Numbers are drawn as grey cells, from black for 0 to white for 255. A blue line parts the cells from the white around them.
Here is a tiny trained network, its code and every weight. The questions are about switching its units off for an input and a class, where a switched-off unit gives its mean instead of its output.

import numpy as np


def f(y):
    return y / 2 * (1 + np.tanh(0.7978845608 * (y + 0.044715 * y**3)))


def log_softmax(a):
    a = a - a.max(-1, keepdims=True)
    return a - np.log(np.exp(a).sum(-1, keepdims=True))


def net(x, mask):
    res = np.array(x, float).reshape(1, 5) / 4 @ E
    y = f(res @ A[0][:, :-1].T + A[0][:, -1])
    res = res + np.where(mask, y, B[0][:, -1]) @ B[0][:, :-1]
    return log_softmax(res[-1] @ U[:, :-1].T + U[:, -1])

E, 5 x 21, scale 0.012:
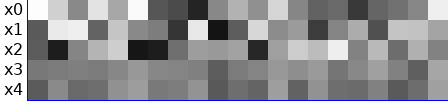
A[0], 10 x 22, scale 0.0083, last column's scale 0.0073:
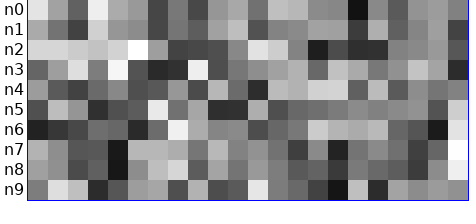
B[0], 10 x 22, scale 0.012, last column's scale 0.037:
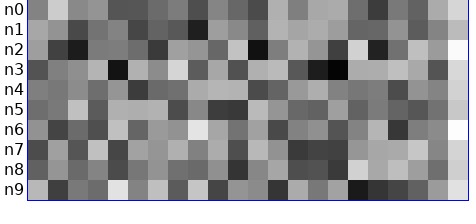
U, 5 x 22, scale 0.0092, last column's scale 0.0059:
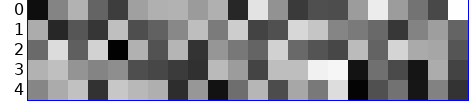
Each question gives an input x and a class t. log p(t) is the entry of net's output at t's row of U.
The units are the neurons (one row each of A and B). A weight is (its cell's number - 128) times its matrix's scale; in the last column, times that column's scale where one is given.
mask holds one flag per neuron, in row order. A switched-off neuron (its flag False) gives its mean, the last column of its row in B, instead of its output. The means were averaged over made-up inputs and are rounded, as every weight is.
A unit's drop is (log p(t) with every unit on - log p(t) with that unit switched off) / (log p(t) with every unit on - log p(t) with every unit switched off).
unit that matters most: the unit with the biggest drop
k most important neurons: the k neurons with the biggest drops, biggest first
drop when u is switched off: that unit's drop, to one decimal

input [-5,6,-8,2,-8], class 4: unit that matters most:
n9
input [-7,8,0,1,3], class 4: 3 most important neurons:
n9, n5, n7
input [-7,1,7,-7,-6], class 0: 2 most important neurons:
n3, n2
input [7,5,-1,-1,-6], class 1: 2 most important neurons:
n9, n2
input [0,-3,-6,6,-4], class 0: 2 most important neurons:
n0, n2
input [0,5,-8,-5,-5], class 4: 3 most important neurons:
n5, n9, n6
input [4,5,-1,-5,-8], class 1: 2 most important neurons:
n9, n2
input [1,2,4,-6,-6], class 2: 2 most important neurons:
n6, n5
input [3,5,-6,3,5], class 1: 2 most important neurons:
n2, n9
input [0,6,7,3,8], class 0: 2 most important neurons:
n2, n0
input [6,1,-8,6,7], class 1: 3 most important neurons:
n9, n2, n3
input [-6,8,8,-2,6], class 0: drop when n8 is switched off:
0.0
